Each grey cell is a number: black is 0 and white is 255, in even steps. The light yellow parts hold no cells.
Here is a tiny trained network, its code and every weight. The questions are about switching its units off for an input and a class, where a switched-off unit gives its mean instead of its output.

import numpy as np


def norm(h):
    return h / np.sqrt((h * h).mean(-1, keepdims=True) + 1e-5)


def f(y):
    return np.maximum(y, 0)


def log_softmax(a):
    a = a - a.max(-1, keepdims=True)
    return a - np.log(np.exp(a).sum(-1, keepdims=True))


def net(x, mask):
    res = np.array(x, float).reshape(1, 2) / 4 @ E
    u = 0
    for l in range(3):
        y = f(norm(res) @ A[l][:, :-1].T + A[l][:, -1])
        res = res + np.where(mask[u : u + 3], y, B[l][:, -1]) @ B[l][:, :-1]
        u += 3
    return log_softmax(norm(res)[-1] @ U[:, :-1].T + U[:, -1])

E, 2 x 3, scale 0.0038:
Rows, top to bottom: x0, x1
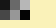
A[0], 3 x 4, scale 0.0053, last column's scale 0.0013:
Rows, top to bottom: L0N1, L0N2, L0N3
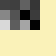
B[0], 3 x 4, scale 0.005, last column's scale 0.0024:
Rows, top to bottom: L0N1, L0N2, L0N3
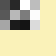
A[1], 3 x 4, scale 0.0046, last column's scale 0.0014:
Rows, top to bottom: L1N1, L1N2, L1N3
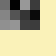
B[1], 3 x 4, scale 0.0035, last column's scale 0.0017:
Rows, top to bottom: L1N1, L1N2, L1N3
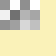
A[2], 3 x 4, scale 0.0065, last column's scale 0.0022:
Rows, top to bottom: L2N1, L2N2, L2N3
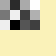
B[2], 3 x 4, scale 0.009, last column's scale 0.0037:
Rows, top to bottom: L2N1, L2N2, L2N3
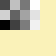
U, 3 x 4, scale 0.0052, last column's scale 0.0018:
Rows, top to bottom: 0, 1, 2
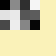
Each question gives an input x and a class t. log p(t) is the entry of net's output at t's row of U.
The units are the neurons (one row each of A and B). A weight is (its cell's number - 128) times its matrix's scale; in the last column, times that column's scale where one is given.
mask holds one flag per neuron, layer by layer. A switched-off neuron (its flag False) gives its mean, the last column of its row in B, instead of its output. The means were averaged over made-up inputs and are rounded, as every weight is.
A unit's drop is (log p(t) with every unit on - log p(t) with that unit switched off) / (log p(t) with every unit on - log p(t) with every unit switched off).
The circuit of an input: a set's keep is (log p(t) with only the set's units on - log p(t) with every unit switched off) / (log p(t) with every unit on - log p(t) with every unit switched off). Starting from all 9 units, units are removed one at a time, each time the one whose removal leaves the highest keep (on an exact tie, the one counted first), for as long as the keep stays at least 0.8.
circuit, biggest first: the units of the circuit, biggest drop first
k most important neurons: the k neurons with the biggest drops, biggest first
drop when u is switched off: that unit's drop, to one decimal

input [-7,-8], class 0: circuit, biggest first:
L2N3, L0N3
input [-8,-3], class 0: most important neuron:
L2N3
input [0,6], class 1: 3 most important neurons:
L2N3, L2N2, L2N1
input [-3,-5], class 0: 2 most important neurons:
L2N3, L0N3
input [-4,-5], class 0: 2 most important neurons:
L2N3, L0N3
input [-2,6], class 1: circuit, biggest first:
L2N2, L2N3
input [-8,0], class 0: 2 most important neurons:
L2N3, L1N1
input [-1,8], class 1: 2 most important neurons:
L2N3, L2N2
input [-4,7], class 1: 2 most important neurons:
L2N2, L2N3
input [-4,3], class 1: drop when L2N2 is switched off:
0.1
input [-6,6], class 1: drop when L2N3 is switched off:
0.1
